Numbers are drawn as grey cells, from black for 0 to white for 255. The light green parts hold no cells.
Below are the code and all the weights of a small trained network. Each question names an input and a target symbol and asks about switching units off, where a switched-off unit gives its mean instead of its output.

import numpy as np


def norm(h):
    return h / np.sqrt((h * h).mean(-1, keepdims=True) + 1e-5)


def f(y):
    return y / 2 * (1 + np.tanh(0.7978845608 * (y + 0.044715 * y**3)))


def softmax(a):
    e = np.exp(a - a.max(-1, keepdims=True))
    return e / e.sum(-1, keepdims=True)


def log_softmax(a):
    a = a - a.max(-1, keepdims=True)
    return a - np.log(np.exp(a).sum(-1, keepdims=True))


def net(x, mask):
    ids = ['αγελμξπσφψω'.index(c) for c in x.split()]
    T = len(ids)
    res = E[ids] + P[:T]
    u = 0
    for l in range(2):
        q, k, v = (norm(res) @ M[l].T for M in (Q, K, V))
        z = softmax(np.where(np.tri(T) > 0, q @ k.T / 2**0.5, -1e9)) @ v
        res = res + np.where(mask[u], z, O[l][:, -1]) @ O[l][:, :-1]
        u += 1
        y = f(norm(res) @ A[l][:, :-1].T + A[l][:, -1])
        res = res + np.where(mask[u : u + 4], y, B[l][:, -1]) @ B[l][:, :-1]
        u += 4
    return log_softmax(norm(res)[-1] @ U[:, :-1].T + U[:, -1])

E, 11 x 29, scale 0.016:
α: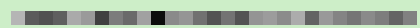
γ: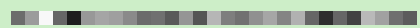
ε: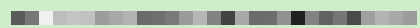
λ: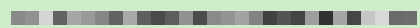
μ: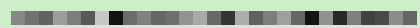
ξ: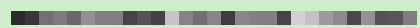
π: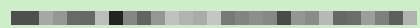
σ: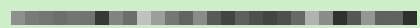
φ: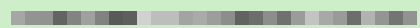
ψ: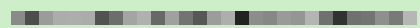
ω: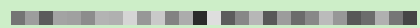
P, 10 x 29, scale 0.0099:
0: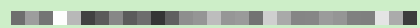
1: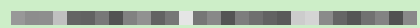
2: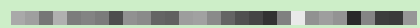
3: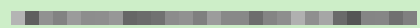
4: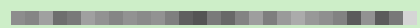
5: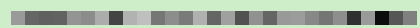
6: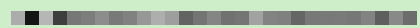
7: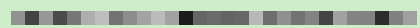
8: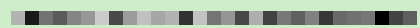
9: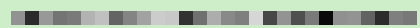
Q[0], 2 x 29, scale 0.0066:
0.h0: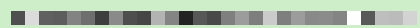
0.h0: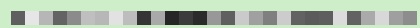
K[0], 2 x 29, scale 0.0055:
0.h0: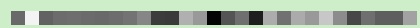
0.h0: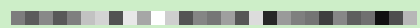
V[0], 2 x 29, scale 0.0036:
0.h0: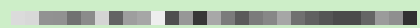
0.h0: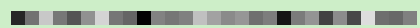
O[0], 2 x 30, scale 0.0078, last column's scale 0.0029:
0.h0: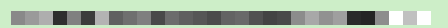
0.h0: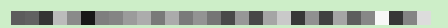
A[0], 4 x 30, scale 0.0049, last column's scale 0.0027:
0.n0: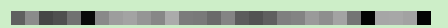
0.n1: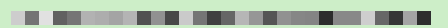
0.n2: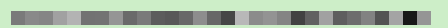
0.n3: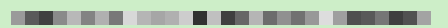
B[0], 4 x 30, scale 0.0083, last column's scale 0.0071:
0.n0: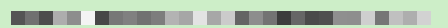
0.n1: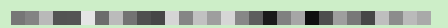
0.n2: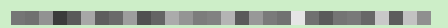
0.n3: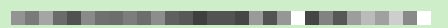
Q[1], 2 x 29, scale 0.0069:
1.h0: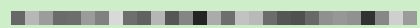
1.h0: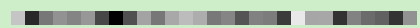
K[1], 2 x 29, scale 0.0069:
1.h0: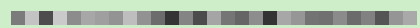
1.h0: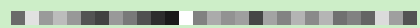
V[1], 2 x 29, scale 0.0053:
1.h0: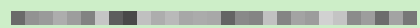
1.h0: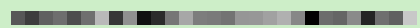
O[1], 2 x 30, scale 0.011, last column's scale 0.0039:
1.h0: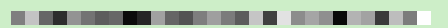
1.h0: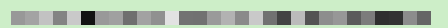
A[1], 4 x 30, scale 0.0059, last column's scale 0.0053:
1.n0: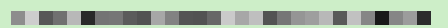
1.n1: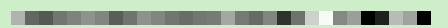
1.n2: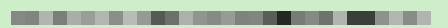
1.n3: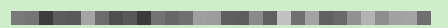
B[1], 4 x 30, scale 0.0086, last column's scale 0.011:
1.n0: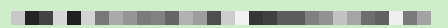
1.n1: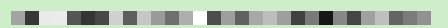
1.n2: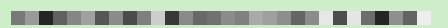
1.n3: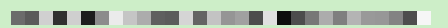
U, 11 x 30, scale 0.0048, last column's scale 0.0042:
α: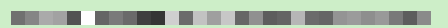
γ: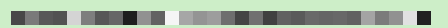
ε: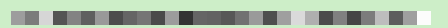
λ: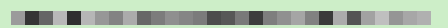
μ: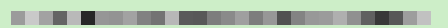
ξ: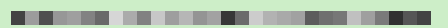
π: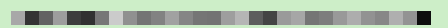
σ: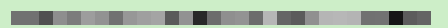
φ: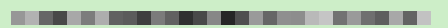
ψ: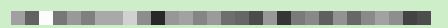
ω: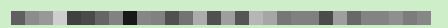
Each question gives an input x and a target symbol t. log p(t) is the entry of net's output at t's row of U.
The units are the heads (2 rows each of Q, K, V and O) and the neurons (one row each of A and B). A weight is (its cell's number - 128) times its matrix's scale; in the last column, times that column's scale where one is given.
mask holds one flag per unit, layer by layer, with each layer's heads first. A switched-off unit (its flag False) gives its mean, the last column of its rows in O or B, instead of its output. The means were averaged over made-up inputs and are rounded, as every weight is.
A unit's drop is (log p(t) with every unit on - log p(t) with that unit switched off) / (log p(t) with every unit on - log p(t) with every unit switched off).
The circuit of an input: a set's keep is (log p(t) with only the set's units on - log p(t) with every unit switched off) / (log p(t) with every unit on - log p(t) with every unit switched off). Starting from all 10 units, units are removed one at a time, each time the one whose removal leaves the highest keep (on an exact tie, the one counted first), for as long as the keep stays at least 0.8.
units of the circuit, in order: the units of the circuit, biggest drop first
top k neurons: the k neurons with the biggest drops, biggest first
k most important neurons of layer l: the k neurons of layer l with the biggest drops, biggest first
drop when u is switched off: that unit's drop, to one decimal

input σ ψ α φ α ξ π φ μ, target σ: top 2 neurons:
0.n2, 1.n2
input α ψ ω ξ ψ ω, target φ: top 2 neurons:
0.n3, 1.n2
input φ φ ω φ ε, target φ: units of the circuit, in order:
0.h0, 1.n2
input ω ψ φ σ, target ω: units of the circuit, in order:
0.h0, 1.n1, 0.n3
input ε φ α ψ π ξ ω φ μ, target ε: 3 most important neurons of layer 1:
1.n3, 1.n2, 1.n0
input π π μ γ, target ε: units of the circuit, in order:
0.h0, 1.n3, 1.h0
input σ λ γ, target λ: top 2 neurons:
1.n3, 0.n1
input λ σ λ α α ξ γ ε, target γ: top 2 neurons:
0.n1, 1.n3
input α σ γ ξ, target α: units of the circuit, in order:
0.h0, 1.n3, 1.h0
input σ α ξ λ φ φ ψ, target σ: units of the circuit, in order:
1.h0, 0.n2, 1.n2
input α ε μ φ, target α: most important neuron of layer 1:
1.n3
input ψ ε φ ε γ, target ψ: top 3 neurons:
1.n3, 1.n2, 0.n0
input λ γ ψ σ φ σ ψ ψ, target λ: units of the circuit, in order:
1.h0, 1.n3
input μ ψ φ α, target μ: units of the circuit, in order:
1.h0
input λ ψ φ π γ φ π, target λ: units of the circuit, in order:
1.h0, 1.n3
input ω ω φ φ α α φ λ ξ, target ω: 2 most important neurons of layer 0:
0.n3, 0.n2
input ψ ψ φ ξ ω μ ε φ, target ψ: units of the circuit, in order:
1.n3, 1.n2
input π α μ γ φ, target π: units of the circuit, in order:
1.n0, 1.h0
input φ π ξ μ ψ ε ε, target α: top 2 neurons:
0.n1, 1.n3
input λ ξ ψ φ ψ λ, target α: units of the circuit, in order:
0.n1
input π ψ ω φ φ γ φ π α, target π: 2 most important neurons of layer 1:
1.n0, 1.n2
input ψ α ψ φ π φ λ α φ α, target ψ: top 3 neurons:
1.n3, 1.n2, 0.n3
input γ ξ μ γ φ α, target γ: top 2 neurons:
0.n0, 1.n0
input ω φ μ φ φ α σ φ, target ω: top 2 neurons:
1.n1, 0.n3
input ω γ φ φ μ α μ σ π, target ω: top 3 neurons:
1.n1, 0.n3, 1.n3
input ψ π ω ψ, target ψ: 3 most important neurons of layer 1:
1.n3, 1.n2, 1.n1
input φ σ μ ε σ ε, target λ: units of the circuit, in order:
1.h0
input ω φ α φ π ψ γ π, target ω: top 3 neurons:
1.n1, 0.n3, 0.n2
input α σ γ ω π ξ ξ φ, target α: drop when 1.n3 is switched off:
0.2
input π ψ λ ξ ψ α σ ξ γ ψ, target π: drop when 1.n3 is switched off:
0.0
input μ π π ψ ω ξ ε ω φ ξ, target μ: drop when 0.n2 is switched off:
0.3
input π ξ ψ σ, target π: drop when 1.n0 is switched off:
1.3
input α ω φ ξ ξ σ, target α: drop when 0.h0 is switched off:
1.2
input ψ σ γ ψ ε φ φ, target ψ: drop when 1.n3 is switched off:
0.3
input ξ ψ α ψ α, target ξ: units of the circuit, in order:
0.h0
